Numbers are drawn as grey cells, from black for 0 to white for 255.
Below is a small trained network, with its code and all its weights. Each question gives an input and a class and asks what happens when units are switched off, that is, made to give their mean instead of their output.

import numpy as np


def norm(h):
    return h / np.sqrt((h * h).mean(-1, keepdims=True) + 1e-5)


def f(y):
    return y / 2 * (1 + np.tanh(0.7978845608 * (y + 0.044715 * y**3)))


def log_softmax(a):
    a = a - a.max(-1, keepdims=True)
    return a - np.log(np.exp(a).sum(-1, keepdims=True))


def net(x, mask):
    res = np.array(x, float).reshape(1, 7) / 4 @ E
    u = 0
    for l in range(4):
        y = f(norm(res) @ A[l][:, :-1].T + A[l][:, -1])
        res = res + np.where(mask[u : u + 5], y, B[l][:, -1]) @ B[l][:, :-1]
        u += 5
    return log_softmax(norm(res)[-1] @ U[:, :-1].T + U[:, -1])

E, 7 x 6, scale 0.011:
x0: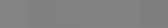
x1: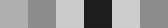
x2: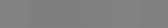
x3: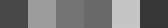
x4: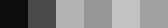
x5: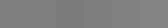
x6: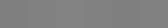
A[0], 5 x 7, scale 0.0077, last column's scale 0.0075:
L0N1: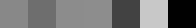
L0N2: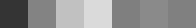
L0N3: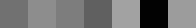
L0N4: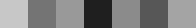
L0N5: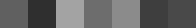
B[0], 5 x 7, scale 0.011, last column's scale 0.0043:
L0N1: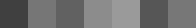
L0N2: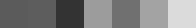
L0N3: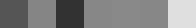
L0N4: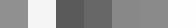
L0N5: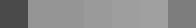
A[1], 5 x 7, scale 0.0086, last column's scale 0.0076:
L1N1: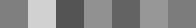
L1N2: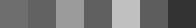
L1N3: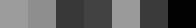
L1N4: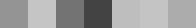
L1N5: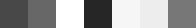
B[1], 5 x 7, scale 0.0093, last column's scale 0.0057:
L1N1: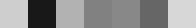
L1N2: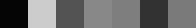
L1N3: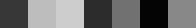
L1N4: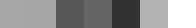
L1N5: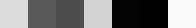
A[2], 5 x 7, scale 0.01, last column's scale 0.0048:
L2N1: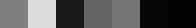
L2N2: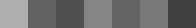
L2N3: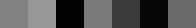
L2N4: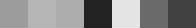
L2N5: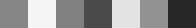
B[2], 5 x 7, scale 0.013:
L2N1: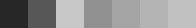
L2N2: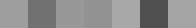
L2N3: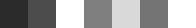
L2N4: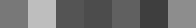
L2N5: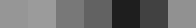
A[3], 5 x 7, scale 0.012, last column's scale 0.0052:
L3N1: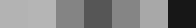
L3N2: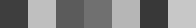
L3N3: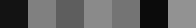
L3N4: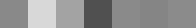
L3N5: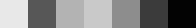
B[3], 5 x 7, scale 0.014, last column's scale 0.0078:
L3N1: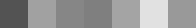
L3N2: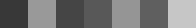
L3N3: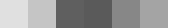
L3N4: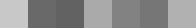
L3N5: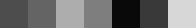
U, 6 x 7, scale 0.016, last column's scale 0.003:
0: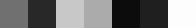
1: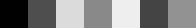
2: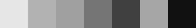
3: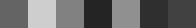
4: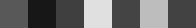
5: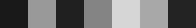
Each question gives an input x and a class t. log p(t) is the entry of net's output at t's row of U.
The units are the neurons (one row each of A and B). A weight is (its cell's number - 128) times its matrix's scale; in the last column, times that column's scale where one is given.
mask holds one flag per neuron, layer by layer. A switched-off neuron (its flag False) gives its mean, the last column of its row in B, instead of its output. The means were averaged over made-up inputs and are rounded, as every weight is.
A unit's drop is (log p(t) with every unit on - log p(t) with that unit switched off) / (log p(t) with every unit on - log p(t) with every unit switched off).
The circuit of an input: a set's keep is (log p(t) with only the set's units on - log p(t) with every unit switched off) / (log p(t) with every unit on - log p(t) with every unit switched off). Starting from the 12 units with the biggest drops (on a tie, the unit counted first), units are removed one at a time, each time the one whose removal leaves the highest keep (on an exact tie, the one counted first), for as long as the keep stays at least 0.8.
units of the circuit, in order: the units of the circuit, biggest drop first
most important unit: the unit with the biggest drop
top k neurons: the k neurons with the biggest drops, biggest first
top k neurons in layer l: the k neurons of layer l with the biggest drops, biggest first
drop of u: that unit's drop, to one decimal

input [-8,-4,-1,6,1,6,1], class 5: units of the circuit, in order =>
[L3N3 L3N5]
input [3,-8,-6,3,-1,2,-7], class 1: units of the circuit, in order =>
[L2N3]
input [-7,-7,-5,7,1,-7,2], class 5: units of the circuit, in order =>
[L3N3 L3N5]
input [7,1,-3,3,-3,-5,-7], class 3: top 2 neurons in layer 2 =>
[L2N5 L2N4]
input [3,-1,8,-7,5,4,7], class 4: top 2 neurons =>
[L2N3 L0N2]
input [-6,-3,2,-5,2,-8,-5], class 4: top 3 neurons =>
[L1N5 L2N3 L3N5]
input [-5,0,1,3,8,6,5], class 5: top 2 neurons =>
[L0N2 L3N3]
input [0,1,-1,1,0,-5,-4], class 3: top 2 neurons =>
[L1N5 L0N3]
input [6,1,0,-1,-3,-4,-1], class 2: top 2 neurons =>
[L1N5 L0N4]
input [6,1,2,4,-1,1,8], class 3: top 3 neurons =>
[L1N5 L2N5 L0N2]
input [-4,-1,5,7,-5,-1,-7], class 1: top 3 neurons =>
[L2N1 L2N3 L0N3]
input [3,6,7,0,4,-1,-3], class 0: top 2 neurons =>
[L1N5 L1N4]
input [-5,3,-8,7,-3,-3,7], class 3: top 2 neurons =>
[L1N5 L2N5]
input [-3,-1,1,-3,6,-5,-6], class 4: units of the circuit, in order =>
[L2N3]
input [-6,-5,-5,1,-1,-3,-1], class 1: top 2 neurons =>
[L2N3 L1N5]
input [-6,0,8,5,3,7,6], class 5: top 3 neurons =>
[L0N3 L0N2 L3N3]
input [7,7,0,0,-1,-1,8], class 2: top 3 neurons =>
[L0N4 L1N4 L3N4]
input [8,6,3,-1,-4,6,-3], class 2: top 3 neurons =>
[L1N4 L3N4 L2N3]
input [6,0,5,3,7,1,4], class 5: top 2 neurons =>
[L0N2 L3N3]
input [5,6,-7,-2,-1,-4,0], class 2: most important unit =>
L0N4
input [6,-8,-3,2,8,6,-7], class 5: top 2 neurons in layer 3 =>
[L3N5 L3N3]
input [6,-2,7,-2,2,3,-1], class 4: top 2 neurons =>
[L2N3 L1N5]
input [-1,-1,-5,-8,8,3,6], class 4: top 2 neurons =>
[L0N2 L2N3]
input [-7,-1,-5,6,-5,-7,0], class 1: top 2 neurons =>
[L2N1 L2N3]
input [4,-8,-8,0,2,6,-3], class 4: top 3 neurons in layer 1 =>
[L1N3 L1N2 L1N5]
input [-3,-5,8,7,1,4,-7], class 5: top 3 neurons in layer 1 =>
[L1N5 L1N4 L1N3]
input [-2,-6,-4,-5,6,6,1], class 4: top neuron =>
[L2N3]
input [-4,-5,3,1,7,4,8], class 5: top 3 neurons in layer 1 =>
[L1N1 L1N4 L1N5]
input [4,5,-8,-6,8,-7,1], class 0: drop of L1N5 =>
0.6
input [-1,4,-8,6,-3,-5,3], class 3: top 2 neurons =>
[L2N5 L1N5]
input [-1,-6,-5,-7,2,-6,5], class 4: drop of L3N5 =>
0.3
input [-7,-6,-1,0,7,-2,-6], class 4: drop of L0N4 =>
0.2
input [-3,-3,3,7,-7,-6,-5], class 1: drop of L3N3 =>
0.0
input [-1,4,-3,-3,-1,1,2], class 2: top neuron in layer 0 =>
[L0N4]
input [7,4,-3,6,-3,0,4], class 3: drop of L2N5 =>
0.1
